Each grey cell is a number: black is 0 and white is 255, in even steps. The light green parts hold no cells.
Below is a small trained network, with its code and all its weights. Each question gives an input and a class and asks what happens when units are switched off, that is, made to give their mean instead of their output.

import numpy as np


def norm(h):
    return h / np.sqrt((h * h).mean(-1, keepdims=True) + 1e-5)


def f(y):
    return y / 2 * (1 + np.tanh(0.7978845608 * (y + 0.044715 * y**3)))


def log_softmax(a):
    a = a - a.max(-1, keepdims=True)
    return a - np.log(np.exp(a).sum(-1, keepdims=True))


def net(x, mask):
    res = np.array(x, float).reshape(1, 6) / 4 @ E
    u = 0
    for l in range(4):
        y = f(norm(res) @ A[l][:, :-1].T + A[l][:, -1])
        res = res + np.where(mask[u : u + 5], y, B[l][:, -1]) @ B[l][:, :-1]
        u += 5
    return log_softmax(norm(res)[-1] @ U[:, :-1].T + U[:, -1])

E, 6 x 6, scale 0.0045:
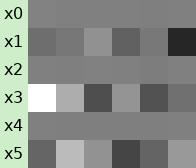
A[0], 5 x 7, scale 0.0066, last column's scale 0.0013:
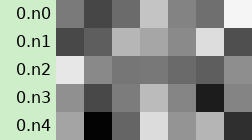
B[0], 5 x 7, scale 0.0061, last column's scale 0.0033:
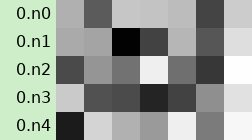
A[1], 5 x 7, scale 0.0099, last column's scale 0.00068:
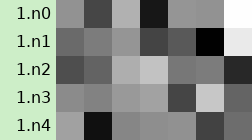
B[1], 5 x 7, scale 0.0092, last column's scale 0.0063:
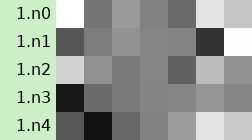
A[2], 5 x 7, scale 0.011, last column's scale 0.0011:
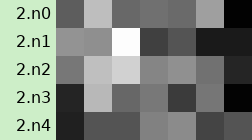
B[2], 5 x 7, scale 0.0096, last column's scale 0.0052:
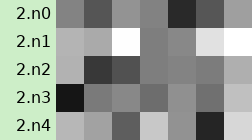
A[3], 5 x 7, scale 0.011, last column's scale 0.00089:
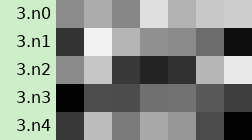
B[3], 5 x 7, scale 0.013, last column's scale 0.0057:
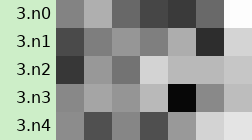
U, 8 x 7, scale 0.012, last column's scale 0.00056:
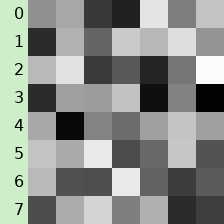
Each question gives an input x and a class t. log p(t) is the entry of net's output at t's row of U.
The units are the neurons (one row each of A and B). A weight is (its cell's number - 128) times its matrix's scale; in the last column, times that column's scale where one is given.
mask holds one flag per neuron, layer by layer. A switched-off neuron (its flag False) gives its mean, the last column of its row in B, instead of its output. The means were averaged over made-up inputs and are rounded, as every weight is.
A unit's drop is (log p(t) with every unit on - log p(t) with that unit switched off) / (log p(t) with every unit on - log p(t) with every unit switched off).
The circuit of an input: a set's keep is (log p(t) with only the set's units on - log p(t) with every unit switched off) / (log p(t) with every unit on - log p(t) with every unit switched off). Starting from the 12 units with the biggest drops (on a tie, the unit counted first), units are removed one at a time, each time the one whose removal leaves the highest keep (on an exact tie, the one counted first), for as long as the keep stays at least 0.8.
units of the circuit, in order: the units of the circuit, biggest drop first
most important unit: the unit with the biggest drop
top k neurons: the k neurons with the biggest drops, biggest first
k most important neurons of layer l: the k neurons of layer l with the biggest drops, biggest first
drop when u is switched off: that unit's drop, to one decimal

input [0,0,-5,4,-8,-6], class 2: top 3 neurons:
3.n0, 0.n4, 0.n1
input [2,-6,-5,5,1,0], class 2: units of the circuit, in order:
3.n0
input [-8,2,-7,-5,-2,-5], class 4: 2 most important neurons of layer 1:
1.n0, 1.n4
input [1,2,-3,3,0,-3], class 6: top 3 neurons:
0.n3, 2.n4, 1.n4
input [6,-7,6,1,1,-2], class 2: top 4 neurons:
1.n1, 3.n0, 2.n2, 2.n3
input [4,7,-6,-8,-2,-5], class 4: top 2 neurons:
1.n0, 0.n2
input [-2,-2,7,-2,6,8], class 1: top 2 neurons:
0.n2, 3.n2
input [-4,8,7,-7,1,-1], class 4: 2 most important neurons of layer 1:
1.n4, 1.n0
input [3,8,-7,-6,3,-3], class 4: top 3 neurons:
1.n0, 0.n2, 1.n4
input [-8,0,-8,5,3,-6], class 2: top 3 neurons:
3.n0, 0.n4, 0.n1
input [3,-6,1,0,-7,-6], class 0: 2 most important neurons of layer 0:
0.n4, 0.n1
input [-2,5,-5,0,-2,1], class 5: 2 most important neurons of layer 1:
1.n1, 1.n0
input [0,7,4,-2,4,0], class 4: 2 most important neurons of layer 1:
1.n4, 1.n0
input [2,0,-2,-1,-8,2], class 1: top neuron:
0.n0
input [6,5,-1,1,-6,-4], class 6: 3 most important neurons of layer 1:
1.n4, 1.n1, 1.n2
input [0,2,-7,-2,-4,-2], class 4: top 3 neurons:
0.n2, 1.n4, 1.n0
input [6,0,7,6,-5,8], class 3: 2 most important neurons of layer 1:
1.n3, 1.n1
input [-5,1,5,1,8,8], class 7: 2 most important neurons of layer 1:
1.n4, 1.n3
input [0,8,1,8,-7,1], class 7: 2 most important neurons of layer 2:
2.n1, 2.n2
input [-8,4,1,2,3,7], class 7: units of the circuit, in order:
3.n1
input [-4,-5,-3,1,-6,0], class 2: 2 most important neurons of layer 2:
2.n2, 2.n4
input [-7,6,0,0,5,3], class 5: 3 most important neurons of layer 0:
0.n2, 0.n4, 0.n1
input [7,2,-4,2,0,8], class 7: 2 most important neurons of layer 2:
2.n1, 2.n3
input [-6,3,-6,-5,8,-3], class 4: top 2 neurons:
0.n2, 1.n0
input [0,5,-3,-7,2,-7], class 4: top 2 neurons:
0.n2, 1.n0
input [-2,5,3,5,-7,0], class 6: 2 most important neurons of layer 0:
0.n4, 0.n3
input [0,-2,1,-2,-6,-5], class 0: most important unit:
0.n4
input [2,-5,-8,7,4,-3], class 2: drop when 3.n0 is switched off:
0.2
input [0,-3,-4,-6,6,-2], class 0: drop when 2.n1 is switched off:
0.0
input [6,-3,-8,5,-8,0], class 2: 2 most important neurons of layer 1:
1.n1, 1.n2
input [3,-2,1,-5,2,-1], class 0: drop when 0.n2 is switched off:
0.1
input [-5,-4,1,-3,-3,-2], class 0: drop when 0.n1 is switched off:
0.3
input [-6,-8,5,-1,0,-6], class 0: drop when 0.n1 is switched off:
0.2
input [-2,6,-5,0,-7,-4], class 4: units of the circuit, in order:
1.n4
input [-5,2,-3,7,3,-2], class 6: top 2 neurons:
2.n1, 3.n0
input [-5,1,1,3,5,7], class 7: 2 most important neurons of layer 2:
2.n1, 2.n4
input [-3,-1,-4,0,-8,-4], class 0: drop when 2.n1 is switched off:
0.3
